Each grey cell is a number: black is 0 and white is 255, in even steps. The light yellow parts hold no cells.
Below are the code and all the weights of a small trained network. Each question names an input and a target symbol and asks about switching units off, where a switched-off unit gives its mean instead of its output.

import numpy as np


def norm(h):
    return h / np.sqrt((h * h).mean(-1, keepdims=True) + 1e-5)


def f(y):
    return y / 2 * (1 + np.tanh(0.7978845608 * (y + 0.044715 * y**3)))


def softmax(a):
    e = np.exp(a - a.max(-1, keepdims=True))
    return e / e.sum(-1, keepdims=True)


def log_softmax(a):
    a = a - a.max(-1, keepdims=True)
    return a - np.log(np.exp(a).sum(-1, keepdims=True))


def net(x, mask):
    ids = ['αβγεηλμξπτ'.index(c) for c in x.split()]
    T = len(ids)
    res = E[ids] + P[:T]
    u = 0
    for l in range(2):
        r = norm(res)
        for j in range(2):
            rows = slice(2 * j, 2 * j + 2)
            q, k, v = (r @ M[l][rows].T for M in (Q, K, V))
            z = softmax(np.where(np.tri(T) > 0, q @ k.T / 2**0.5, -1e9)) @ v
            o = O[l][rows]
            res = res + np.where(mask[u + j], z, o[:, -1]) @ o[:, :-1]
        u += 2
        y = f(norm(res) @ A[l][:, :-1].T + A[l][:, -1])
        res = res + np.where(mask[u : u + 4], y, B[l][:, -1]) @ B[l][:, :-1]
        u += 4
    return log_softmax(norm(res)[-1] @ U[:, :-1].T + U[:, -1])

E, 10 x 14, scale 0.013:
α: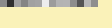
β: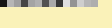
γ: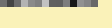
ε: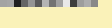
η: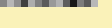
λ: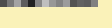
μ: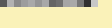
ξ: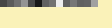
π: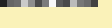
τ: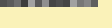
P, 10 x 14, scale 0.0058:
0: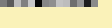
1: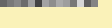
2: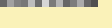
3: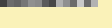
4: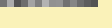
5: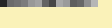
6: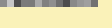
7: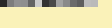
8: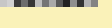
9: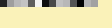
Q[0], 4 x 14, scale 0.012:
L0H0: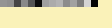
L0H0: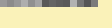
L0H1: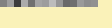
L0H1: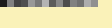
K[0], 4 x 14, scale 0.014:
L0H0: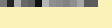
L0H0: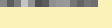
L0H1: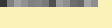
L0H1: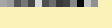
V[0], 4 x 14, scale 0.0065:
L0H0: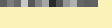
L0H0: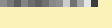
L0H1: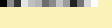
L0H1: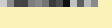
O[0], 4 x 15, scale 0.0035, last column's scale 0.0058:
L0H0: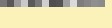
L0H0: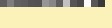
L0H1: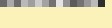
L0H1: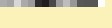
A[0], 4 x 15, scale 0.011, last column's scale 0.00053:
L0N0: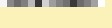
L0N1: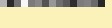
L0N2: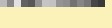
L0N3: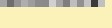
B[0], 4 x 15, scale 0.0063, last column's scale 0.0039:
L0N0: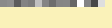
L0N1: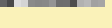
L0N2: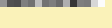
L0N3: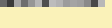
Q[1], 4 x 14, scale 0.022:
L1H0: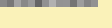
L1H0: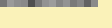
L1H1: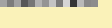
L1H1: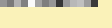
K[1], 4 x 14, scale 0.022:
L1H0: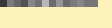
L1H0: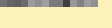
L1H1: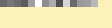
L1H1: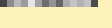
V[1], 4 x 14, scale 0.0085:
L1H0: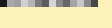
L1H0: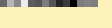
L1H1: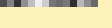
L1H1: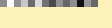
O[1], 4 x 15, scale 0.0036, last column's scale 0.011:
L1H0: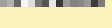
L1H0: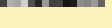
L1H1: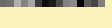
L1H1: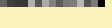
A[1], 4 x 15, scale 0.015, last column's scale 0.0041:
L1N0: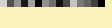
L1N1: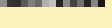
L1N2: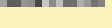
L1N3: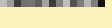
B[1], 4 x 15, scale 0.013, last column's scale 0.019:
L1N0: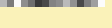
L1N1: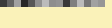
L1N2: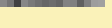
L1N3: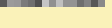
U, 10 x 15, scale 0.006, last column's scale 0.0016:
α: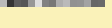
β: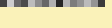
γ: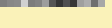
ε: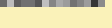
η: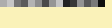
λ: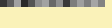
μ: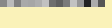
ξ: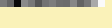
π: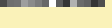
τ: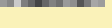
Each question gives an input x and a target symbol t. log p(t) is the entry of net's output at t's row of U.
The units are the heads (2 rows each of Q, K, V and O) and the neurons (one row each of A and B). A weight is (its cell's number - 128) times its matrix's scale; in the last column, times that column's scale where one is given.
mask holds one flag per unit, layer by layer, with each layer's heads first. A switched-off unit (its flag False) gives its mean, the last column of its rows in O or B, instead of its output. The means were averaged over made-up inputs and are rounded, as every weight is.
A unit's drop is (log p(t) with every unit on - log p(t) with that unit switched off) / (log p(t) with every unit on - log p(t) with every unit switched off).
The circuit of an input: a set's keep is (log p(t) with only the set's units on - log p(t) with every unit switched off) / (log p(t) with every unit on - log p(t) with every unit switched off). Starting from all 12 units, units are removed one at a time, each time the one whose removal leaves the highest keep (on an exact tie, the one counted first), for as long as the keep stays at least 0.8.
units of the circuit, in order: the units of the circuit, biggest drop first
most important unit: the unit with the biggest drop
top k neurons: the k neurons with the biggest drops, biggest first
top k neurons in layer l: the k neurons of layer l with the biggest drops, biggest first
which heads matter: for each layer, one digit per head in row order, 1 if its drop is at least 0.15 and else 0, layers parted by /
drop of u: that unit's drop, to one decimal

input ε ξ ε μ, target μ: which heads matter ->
00 / 00
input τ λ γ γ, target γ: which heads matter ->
00 / 00
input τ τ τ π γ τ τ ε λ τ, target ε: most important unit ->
L0H0
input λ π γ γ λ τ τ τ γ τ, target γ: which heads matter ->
01 / 10
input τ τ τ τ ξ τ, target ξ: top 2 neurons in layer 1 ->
L1N2, L1N0
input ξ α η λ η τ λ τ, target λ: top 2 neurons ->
L1N0, L0N2
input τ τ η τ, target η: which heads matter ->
10 / 01
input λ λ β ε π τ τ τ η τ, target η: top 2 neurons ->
L1N0, L1N1
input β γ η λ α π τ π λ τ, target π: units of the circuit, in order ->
L1H0, L1N0
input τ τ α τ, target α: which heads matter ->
00 / 11
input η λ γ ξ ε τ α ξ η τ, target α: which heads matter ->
01 / 10
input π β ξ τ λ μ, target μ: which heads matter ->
10 / 00
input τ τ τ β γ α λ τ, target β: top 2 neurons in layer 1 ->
L1N0, L1N3
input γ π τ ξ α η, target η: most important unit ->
L1N0
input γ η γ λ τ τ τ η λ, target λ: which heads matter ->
00 / 00
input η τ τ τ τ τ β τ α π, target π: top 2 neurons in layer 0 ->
L0N3, L0N2
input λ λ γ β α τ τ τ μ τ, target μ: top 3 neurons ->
L1N0, L1N1, L0N2
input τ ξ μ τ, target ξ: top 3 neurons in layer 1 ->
L1N0, L1N2, L1N1
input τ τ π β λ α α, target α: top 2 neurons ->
L1N0, L0N3
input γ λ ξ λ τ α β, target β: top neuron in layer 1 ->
L1N0
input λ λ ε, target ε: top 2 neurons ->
L1N3, L1N0
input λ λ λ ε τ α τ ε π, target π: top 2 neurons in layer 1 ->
L1N0, L1N1
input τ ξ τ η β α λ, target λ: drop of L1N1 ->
0.3
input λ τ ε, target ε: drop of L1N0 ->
0.2
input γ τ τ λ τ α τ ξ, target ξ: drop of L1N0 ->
0.5
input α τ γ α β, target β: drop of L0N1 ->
0.0
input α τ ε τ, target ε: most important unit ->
L1H1
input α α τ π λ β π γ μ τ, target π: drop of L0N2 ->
0.1
